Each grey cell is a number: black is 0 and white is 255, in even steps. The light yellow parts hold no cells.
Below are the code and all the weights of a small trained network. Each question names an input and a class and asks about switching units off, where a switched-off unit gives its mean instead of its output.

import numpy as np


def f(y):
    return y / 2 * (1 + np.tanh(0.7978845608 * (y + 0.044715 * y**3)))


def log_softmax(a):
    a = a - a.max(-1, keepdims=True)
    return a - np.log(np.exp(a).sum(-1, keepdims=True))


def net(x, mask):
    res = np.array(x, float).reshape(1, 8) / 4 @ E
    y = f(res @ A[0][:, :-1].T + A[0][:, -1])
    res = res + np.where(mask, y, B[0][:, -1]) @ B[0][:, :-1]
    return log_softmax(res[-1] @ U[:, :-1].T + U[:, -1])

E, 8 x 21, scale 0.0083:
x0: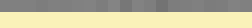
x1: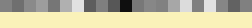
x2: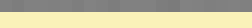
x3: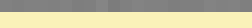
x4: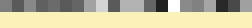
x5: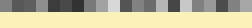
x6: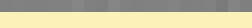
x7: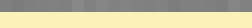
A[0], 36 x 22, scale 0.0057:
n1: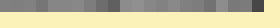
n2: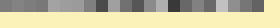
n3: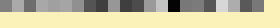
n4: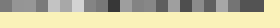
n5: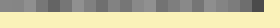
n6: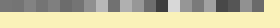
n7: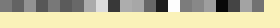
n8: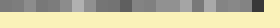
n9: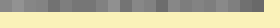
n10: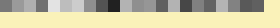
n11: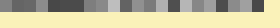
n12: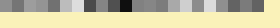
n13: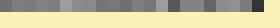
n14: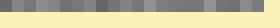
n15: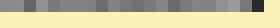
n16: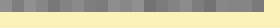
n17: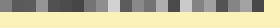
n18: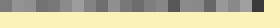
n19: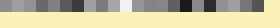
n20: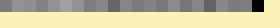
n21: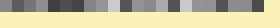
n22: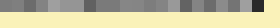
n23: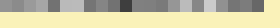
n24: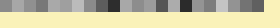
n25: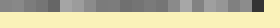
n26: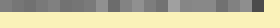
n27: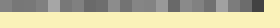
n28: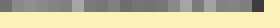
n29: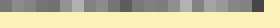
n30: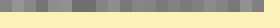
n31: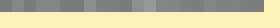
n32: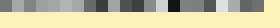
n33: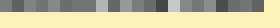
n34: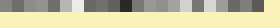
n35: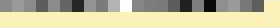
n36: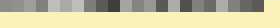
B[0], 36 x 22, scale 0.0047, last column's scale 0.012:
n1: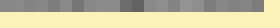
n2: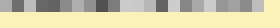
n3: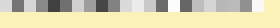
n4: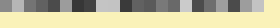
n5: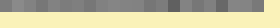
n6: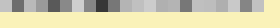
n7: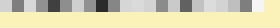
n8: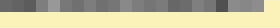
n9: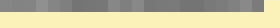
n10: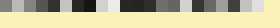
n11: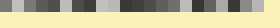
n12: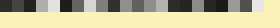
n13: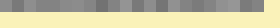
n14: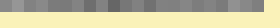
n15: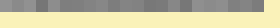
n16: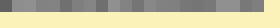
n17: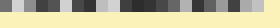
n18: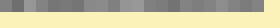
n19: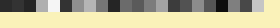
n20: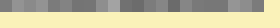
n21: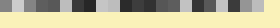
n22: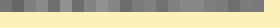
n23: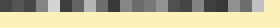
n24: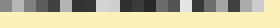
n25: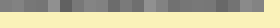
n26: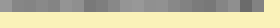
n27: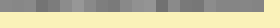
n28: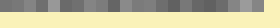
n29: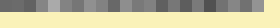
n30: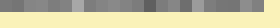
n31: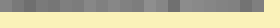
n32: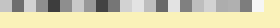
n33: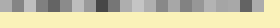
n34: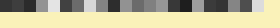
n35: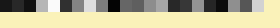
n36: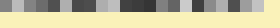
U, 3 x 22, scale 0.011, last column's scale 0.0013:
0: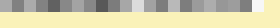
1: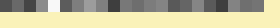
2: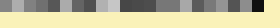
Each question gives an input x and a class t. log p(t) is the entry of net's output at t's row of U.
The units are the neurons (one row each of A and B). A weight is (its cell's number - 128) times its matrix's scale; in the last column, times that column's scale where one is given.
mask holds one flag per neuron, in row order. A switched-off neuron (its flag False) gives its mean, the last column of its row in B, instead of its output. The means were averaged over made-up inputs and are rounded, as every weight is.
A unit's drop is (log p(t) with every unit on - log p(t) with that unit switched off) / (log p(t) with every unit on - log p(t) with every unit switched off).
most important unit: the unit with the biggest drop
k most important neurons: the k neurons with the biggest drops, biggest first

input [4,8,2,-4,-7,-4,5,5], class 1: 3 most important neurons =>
(n12, n34, n23)
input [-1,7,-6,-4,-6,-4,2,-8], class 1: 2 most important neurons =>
(n12, n34)
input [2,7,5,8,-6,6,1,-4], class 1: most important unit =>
n12
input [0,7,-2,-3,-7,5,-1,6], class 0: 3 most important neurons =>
(n3, n32, n35)
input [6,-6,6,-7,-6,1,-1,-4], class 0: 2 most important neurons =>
(n3, n32)
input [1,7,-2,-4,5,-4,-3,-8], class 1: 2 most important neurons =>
(n12, n34)
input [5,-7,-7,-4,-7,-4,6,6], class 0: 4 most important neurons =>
(n3, n32, n2, n12)
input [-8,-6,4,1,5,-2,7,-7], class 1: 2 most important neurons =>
(n35, n19)
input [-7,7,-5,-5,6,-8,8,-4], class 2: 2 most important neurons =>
(n10, n24)
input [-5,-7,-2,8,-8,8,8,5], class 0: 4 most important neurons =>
(n3, n32, n2, n10)
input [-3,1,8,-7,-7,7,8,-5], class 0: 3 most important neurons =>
(n3, n32, n10)
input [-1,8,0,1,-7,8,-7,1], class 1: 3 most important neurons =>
(n12, n34, n23)
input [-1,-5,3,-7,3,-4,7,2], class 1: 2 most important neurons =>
(n35, n19)
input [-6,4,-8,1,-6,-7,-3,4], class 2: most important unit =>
n10
